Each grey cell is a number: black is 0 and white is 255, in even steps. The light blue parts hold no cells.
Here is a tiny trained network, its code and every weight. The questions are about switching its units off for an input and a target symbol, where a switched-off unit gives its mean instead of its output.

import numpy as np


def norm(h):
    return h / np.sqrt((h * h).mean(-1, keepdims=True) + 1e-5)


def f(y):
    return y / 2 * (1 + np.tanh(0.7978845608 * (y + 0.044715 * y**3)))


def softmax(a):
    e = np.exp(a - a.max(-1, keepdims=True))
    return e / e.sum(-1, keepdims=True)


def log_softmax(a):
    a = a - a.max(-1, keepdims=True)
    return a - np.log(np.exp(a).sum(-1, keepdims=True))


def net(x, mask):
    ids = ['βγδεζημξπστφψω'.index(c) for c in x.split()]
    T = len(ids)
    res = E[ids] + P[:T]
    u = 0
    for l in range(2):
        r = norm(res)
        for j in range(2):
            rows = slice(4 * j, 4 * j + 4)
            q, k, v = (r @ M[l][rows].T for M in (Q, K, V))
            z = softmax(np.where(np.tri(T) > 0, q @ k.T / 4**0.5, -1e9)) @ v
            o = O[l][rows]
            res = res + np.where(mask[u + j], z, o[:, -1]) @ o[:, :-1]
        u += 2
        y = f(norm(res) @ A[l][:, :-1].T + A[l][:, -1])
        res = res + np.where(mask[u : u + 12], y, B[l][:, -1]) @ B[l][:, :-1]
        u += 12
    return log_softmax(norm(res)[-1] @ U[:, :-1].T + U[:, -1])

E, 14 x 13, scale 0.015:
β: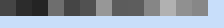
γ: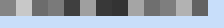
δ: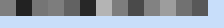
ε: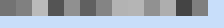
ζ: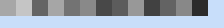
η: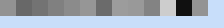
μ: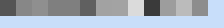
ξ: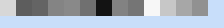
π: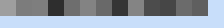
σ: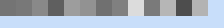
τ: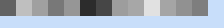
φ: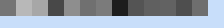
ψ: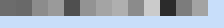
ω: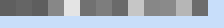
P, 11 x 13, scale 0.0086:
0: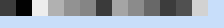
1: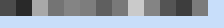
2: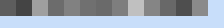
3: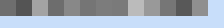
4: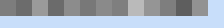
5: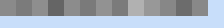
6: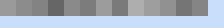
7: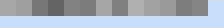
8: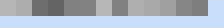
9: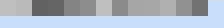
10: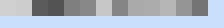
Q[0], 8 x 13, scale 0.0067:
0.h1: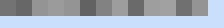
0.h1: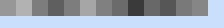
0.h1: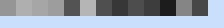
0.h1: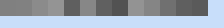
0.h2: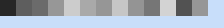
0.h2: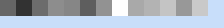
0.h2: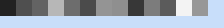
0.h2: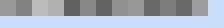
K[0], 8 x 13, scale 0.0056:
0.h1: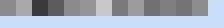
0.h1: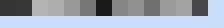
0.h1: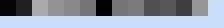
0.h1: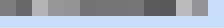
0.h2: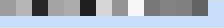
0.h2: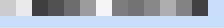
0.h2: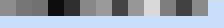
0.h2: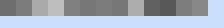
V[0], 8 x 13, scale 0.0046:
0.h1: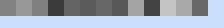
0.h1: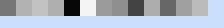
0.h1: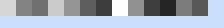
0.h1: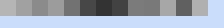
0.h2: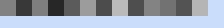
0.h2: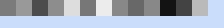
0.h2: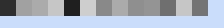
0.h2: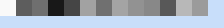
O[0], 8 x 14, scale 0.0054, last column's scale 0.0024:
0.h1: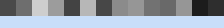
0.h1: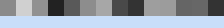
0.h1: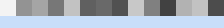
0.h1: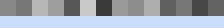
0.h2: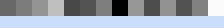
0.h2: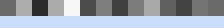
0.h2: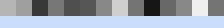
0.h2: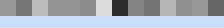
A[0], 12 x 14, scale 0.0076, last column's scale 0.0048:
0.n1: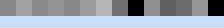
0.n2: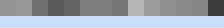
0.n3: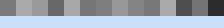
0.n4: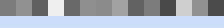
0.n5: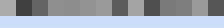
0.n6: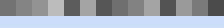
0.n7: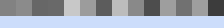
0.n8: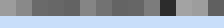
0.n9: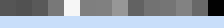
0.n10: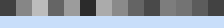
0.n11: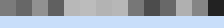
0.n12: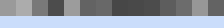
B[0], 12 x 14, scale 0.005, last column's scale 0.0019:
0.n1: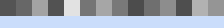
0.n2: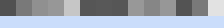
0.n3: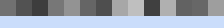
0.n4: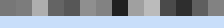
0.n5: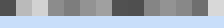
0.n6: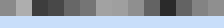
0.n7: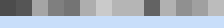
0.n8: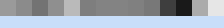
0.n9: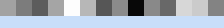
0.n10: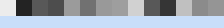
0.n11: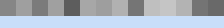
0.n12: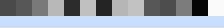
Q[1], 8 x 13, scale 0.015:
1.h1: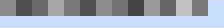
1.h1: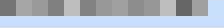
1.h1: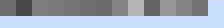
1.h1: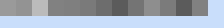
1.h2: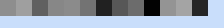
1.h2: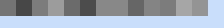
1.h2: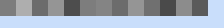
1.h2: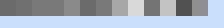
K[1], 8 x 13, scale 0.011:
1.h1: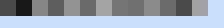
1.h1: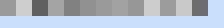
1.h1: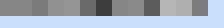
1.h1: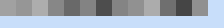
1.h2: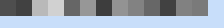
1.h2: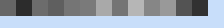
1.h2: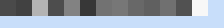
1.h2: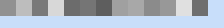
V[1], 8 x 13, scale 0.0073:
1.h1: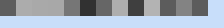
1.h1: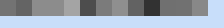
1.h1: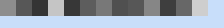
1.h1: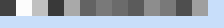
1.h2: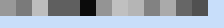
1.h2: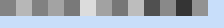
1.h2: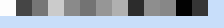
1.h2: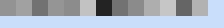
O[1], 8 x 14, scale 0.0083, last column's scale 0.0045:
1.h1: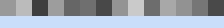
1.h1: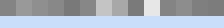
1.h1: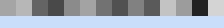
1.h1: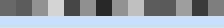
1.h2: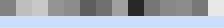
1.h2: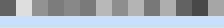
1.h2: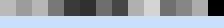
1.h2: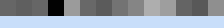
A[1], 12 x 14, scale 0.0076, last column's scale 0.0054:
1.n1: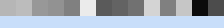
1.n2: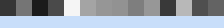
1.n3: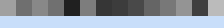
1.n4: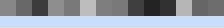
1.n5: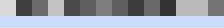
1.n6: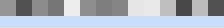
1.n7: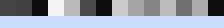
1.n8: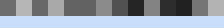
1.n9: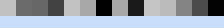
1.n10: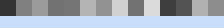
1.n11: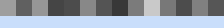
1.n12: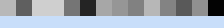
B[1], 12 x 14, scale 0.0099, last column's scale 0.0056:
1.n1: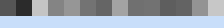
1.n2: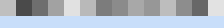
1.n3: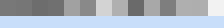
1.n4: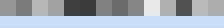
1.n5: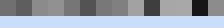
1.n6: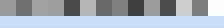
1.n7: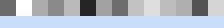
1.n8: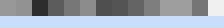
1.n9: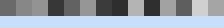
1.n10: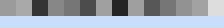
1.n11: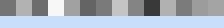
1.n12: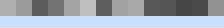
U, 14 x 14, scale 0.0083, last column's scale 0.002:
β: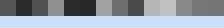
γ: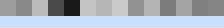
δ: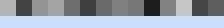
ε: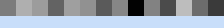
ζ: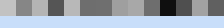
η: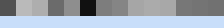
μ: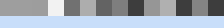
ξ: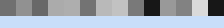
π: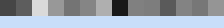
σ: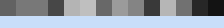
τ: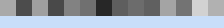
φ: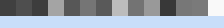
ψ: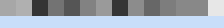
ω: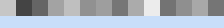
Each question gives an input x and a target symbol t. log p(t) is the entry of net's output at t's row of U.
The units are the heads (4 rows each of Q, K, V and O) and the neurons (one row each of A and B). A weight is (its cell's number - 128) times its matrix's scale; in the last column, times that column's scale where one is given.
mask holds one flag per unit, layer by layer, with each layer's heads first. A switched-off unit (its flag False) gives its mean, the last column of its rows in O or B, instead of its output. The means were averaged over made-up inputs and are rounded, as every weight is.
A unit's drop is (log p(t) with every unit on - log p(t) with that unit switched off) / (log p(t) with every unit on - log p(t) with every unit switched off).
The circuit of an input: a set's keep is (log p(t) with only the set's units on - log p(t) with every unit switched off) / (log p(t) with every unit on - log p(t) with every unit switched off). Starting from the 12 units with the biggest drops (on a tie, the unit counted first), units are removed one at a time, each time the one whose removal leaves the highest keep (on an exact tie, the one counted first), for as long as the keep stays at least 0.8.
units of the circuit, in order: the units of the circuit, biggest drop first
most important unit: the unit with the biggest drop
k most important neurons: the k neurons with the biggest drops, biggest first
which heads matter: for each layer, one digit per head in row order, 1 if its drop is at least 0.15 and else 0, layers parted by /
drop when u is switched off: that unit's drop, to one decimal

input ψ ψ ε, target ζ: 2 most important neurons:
(1.n12 0.n10)
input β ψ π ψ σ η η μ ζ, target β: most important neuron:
(1.n4)
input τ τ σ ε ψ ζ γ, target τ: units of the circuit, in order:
(1.h2 1.n9)
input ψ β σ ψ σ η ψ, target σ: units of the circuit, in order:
(1.h1 1.h2 0.h1)
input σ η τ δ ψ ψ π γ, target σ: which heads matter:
00 / 01
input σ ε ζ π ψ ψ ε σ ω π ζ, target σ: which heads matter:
00 / 01
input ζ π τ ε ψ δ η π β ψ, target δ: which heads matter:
10 / 01
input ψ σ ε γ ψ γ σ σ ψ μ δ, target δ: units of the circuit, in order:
(1.n5 1.h2)
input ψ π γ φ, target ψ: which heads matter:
01 / 01
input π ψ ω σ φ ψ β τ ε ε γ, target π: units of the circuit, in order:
(1.n1 0.h2)
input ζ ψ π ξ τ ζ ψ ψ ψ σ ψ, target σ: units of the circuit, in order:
(1.h1 1.h2)
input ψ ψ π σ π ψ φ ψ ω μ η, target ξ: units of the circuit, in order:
(1.h2 1.h1)
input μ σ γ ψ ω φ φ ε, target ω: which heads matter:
01 / 11
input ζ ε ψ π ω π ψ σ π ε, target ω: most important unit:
1.h1
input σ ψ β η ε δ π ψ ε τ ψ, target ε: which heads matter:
10 / 11
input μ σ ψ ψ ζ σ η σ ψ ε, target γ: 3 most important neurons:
(0.n3 1.n6 1.n7)
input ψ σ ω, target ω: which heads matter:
00 / 00
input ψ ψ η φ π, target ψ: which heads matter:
01 / 01
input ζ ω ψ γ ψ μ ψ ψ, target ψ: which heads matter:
11 / 01
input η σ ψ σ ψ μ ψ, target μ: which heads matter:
00 / 11
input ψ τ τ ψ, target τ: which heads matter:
00 / 11
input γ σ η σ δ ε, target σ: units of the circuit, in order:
(1.h2)
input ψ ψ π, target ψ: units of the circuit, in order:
(0.h2 1.h2 1.n8)
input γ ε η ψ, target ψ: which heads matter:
00 / 00
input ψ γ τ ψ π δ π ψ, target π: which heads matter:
11 / 11
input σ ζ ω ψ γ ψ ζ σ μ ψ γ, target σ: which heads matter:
00 / 01
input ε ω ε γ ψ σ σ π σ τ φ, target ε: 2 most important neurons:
(1.n8 1.n3)
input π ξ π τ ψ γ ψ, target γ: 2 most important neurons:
(1.n10 1.n1)
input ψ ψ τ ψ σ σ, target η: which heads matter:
00 / 10
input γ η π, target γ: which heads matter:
01 / 00
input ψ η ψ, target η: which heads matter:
00 / 11
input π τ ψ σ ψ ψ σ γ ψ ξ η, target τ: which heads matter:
01 / 01
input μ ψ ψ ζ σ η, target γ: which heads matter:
00 / 00
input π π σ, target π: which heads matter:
00 / 10
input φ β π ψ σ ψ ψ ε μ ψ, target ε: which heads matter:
00 / 11
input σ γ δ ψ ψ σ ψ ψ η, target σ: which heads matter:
00 / 01
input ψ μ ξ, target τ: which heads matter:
00 / 00
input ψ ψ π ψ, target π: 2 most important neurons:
(1.n1 1.n2)
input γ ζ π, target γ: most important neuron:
(1.n4)
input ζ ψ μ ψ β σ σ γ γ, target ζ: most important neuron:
(1.n1)
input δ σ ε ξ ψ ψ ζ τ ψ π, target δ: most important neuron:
(1.n5)
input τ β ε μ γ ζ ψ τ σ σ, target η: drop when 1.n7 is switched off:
1.3
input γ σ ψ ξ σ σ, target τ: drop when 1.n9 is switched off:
0.1
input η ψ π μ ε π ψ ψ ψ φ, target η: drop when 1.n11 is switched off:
0.2
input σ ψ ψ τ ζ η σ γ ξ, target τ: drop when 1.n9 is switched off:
0.8
